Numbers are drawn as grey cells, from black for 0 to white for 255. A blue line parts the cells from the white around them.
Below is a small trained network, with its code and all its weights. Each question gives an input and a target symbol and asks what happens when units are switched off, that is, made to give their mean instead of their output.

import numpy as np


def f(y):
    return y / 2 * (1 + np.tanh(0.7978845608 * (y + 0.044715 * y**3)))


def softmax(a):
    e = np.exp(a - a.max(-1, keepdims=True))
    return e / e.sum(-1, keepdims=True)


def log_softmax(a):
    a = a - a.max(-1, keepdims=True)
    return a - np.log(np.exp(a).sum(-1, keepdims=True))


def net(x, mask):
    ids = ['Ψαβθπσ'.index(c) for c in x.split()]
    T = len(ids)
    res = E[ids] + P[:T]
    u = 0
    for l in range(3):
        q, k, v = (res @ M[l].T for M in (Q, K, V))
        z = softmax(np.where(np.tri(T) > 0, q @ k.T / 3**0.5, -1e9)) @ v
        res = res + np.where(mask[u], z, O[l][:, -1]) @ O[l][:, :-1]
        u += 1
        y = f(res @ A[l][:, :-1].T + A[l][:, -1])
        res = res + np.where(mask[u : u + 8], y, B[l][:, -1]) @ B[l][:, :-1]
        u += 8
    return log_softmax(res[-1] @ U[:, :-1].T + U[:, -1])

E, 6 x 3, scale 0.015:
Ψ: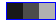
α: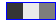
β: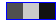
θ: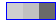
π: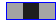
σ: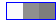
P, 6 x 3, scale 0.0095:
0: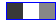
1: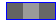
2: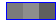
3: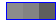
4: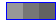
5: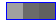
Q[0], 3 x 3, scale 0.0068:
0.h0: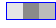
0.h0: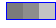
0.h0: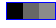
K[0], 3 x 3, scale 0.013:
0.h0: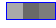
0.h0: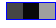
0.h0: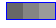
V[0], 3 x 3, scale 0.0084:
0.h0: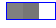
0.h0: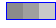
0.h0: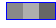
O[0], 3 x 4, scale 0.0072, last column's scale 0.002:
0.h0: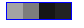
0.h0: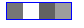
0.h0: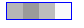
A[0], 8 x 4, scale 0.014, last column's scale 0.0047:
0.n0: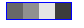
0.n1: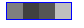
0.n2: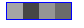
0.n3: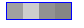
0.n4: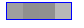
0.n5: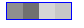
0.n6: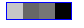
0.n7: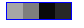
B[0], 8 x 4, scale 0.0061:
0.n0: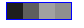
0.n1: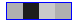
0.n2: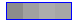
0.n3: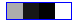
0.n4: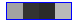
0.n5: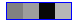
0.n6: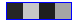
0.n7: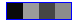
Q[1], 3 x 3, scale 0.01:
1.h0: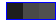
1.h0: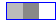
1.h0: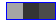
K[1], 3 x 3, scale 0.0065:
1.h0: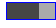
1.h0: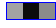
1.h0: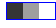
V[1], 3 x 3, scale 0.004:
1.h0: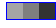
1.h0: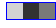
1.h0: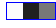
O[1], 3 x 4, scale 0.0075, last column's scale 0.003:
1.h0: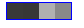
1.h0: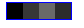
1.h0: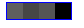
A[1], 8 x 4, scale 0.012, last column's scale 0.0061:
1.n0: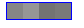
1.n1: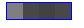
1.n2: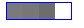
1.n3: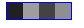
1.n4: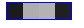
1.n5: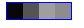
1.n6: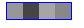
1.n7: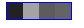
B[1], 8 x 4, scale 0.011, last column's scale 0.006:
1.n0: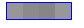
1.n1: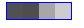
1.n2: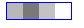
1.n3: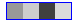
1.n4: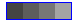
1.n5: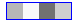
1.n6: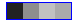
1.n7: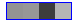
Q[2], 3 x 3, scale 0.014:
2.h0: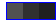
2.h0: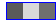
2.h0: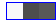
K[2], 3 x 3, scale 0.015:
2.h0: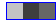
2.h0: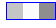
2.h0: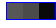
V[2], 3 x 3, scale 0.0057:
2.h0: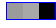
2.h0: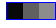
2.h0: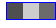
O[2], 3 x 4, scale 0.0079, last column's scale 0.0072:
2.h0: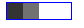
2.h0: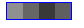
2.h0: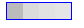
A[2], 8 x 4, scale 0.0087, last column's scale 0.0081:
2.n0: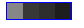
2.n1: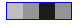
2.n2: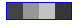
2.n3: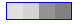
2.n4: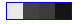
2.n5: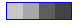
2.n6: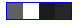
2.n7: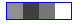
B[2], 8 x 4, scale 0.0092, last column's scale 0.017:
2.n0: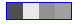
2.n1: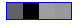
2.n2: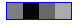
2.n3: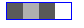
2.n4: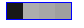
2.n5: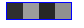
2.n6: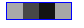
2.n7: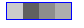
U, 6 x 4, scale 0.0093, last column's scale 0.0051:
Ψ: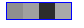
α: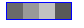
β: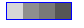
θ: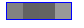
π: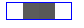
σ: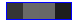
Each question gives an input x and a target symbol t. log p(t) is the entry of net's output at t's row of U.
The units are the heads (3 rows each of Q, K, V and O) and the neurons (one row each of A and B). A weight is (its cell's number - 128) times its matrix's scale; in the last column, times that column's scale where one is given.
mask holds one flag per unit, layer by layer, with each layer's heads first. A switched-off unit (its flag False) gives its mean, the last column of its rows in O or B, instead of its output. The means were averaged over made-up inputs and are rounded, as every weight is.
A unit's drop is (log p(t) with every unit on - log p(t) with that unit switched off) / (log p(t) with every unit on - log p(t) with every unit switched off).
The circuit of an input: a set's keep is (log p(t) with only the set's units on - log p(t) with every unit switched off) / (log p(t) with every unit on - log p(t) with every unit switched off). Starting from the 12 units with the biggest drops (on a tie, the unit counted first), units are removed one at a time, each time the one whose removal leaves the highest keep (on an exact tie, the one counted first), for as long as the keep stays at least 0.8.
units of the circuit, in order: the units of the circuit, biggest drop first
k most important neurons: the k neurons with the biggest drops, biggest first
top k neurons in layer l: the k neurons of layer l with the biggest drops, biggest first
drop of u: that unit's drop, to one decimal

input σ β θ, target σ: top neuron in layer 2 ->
(2.n4)
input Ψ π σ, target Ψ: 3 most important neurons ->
(0.n3; 2.n5; 2.n3)
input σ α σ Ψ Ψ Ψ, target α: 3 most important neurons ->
(1.n5; 0.n3; 2.n6)
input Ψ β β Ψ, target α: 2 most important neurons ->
(2.n6; 1.n3)
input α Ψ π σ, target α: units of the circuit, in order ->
(0.n3; 2.h0; 1.n3)
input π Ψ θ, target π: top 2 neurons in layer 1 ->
(1.n5; 1.n3)
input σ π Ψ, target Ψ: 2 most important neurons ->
(1.n5; 2.n6)
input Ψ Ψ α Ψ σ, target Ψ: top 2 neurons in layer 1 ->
(1.n4; 1.n2)
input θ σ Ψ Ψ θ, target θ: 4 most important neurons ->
(0.n3; 1.n1; 2.n4; 0.n6)
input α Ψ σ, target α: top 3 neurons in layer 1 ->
(1.n3; 1.n7; 1.n1)
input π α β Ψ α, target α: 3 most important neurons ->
(1.n3; 1.n6; 1.n7)
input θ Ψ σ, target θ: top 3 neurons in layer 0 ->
(0.n3; 0.n4; 0.n6)
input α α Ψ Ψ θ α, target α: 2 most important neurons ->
(0.n3; 1.n3)
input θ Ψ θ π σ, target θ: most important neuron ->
(1.n1)
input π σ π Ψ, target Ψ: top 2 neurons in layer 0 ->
(0.n3; 0.n4)
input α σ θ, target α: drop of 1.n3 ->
0.5
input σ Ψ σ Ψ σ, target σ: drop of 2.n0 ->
0.1
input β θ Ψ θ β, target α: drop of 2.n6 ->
0.2
